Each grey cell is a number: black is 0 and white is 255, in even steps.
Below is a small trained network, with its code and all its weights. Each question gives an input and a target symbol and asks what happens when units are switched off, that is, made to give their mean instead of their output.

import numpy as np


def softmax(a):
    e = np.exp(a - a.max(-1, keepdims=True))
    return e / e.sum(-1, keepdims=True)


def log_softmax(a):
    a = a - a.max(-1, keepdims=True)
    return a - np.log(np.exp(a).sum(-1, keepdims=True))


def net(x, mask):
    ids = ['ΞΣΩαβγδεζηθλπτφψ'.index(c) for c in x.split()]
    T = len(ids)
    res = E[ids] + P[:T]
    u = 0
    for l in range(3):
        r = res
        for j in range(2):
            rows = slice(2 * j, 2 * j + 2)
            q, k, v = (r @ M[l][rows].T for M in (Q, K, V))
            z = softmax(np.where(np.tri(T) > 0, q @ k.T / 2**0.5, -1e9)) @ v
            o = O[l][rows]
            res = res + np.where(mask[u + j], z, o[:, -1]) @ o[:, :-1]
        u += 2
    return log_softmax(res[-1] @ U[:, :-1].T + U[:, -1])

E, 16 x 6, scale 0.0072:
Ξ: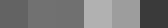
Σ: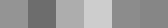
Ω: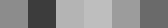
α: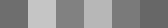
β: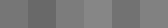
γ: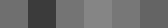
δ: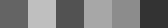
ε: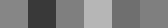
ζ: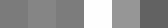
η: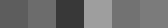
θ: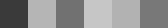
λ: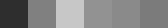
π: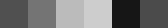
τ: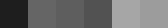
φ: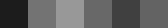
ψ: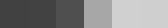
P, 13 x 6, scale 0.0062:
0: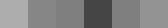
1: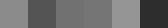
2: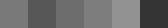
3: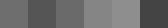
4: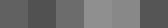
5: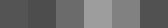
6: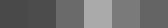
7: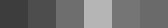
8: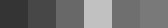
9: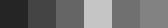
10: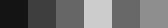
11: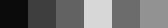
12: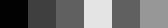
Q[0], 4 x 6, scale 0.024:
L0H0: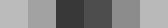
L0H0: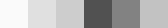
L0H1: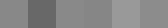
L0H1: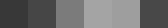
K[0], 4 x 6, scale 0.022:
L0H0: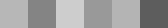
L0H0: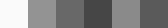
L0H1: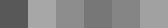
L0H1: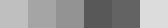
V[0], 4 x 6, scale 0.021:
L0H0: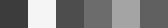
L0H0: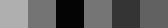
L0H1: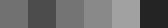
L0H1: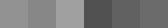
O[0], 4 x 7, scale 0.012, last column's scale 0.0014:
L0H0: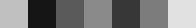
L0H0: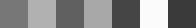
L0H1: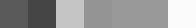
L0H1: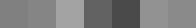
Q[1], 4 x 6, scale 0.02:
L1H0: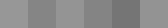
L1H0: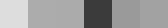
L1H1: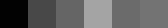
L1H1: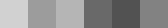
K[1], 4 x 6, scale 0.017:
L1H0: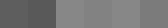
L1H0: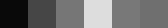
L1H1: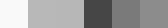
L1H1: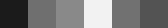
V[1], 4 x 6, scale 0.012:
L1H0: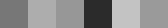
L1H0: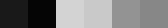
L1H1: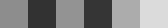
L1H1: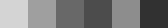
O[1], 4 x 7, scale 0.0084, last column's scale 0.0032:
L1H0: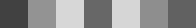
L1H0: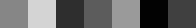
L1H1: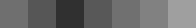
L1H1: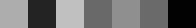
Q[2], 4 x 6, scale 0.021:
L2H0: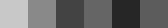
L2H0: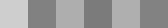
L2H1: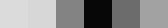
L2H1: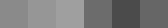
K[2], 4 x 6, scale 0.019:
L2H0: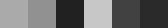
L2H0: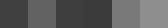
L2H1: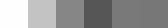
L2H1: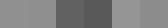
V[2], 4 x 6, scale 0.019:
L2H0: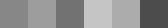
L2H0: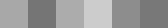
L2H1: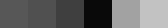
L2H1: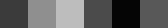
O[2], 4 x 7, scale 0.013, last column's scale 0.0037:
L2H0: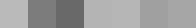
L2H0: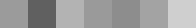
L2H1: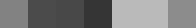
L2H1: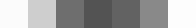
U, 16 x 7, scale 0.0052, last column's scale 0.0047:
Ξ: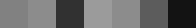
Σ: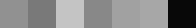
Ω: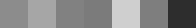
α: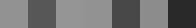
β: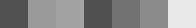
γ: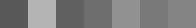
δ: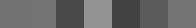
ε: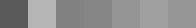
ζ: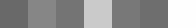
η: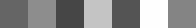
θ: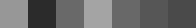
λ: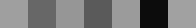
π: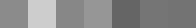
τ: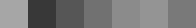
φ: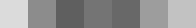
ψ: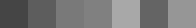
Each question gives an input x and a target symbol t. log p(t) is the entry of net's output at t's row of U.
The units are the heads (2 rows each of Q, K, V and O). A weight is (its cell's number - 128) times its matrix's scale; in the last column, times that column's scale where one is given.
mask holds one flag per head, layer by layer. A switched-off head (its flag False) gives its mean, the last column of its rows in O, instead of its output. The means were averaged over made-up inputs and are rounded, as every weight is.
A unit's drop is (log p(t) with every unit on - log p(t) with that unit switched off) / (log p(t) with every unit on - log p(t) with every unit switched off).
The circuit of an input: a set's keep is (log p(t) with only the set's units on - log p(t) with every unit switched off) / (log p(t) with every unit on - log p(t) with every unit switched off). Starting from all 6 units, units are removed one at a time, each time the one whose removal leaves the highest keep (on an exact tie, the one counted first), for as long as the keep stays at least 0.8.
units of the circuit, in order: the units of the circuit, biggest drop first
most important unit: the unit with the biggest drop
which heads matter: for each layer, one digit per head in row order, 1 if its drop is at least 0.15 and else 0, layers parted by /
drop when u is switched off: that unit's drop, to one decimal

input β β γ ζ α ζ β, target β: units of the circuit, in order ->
[L1H0, L2H0, L0H0, L0H1]
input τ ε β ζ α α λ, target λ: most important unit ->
L0H0
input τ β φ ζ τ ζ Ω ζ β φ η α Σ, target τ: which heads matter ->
10 / 01 / 01
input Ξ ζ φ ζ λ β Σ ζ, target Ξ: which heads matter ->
01 / 11 / 10
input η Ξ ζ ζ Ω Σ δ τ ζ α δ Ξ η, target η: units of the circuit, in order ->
[L0H0, L1H1]
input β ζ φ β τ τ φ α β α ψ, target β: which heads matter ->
11 / 10 / 10
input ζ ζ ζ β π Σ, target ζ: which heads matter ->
00 / 01 / 11
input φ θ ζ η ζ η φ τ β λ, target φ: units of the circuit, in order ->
[L2H1, L0H1]
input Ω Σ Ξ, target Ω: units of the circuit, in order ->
[L1H0, L0H0, L2H0]
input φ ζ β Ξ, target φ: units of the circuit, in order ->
[L0H1, L2H1, L1H0, L2H0]
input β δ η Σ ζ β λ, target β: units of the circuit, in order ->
[L1H0, L2H0, L0H1, L0H0]
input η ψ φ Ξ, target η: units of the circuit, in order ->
[L0H0, L1H1, L1H0]
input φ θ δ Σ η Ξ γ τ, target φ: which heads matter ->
01 / 00 / 01
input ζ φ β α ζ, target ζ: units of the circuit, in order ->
[L2H1, L0H1, L1H1]
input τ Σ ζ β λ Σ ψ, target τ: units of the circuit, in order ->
[L1H1, L2H1]
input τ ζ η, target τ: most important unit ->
L1H1
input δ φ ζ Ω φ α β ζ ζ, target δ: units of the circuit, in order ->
[L0H0, L1H0, L2H0, L1H1]
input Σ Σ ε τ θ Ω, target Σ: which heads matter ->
11 / 11 / 10
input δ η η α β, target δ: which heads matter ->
10 / 10 / 10
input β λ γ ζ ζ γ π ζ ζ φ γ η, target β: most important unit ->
L1H0
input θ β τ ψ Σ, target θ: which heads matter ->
11 / 11 / 01
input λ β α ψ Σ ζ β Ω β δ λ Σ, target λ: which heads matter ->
10 / 01 / 00
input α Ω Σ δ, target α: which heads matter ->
01 / 11 / 10
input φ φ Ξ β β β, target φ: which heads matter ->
01 / 10 / 01
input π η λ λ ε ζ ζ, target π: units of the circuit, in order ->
[L2H1, L1H1, L0H1, L0H0]
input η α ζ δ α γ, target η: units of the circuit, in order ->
[L0H0, L1H1, L1H0]
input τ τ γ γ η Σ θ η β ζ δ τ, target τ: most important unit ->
L2H1
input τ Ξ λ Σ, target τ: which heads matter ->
10 / 11 / 01
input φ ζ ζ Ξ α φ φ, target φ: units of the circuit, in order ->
[L2H1, L0H1]
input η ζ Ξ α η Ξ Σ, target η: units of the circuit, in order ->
[L0H0, L1H1]
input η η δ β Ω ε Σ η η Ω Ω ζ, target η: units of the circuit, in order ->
[L0H0, L1H1, L1H0]
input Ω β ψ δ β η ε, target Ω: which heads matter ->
11 / 10 / 10
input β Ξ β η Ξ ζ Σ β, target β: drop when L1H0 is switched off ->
0.7
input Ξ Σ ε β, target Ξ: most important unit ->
L1H0
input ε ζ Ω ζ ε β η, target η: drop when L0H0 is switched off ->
1.0
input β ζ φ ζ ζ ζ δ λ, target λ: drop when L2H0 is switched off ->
0.2
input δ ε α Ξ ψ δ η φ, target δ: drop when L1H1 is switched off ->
0.1
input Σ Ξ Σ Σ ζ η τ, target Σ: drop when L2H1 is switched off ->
-0.1
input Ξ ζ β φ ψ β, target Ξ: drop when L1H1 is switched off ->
0.3
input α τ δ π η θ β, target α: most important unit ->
L0H1
